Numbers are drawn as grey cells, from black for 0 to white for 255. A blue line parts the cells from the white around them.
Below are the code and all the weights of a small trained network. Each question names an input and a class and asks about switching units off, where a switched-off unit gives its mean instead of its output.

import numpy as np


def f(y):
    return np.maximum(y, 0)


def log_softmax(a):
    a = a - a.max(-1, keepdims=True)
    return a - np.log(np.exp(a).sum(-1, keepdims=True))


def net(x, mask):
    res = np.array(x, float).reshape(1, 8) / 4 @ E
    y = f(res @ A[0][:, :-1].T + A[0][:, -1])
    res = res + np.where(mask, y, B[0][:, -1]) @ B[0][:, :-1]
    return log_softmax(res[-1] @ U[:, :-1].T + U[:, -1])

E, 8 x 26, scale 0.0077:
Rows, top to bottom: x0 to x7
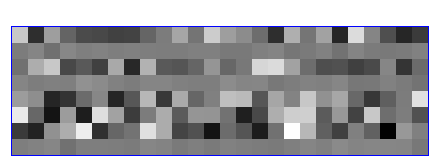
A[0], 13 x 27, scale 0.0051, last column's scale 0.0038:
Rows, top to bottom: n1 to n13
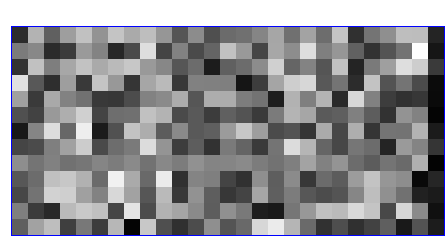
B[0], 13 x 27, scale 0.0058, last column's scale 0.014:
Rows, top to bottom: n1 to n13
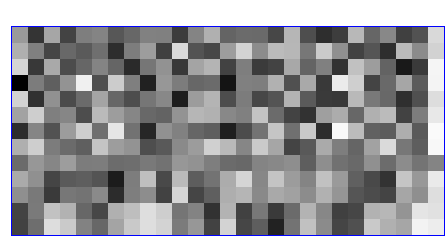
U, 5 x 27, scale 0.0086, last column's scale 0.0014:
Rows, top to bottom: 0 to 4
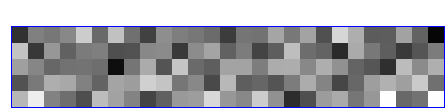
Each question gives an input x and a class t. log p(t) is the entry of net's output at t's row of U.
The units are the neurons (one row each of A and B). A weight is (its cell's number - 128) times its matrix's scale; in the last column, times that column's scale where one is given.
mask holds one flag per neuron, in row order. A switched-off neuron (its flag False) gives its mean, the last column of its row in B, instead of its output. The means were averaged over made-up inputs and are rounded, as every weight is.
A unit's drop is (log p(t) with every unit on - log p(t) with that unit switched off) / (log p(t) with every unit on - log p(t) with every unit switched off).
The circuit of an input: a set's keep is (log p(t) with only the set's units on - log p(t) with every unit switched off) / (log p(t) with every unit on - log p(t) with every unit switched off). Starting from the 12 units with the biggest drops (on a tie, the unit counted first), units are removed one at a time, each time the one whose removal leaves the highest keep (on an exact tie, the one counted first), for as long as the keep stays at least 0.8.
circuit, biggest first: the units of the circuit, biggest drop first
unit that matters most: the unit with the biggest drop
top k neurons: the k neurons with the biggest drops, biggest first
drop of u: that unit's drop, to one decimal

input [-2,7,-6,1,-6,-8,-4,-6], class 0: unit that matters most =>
n7
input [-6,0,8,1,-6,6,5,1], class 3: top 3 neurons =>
[n13; n7; n5]
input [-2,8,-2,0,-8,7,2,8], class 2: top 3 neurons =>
[n10; n11; n7]
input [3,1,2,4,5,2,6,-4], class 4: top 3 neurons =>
[n8; n6; n10]
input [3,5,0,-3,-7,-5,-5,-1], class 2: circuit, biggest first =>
[n10; n11]
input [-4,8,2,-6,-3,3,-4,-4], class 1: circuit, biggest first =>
[n8; n7]
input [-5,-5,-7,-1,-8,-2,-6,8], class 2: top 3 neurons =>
[n10; n11; n13]
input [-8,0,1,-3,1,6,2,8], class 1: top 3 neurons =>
[n3; n1; n7]
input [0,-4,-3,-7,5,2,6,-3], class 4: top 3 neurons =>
[n8; n6; n10]
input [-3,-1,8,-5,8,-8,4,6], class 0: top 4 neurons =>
[n7; n10; n12; n11]
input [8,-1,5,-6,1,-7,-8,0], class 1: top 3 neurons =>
[n5; n4; n8]
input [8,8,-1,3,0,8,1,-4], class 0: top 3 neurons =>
[n4; n3; n1]
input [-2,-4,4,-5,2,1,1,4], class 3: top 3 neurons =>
[n13; n10; n5]
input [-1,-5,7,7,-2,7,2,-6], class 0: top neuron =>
[n4]
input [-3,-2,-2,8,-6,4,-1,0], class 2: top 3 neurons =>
[n10; n7; n11]
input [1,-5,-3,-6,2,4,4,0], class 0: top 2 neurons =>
[n4; n13]
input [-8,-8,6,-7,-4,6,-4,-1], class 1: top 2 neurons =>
[n3; n7]
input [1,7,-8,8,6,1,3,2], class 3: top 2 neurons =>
[n12; n10]
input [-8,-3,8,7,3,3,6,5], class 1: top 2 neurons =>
[n3; n1]
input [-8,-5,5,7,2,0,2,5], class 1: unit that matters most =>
n3
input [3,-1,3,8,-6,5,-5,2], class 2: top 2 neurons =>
[n7; n10]
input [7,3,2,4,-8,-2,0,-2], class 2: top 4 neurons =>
[n10; n11; n3; n1]
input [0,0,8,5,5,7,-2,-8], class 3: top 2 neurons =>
[n13; n7]
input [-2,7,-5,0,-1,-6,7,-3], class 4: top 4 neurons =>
[n8; n6; n4; n13]
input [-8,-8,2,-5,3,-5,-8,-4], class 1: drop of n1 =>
0.2
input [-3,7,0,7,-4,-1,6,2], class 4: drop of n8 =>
0.4
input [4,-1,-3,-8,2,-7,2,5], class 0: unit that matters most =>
n7
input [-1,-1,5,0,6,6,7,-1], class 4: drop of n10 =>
0.2
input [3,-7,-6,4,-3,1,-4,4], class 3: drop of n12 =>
0.3
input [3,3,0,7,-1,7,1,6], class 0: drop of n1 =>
0.0
